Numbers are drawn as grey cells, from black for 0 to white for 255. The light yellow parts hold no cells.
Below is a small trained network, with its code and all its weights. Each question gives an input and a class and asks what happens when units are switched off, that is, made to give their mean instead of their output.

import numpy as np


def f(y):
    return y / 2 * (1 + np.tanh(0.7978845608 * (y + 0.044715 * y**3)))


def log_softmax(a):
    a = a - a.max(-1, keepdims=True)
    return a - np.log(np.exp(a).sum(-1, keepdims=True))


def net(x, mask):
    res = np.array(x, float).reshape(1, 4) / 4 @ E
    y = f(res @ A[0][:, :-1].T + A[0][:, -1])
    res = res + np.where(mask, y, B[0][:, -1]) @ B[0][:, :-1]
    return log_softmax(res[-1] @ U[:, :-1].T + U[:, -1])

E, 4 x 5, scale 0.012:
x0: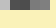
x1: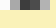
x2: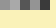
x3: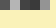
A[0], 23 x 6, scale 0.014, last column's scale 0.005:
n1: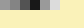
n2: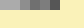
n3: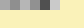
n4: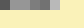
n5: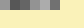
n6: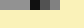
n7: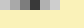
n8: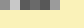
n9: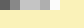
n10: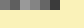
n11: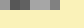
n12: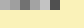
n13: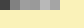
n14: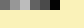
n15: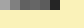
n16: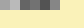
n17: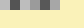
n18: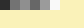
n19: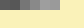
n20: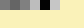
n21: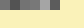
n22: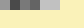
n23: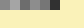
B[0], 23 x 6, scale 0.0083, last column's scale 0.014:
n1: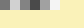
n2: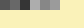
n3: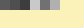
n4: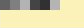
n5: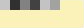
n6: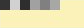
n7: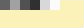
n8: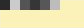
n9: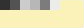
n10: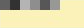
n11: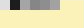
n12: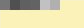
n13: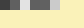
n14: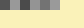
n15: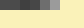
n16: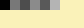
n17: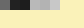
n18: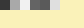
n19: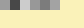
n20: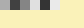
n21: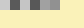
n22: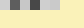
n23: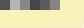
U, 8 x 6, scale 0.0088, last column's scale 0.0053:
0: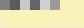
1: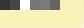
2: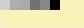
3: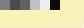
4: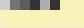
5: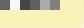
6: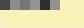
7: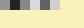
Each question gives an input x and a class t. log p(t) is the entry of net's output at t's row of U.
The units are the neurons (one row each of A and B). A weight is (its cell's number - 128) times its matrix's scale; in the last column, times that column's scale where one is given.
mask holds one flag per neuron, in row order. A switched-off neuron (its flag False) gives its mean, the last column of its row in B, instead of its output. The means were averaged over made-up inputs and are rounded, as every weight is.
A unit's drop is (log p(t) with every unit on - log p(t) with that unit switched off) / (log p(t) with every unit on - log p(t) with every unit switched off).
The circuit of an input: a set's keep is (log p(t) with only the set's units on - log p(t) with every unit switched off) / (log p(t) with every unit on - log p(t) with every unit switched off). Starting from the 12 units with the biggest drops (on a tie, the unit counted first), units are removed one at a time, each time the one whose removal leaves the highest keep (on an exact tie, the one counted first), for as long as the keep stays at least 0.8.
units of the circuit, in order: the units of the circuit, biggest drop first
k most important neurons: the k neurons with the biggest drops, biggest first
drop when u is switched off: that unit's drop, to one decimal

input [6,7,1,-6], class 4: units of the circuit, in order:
[n9]
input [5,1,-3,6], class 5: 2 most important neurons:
[n1 n6]
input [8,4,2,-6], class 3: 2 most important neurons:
[n17 n3]
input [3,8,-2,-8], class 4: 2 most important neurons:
[n9 n22]
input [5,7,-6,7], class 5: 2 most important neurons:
[n1 n6]
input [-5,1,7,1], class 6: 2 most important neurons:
[n7 n1]
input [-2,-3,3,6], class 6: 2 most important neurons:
[n7 n22]
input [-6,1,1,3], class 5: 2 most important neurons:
[n20 n9]
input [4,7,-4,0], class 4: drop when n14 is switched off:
0.0
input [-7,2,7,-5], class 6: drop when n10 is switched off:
0.1
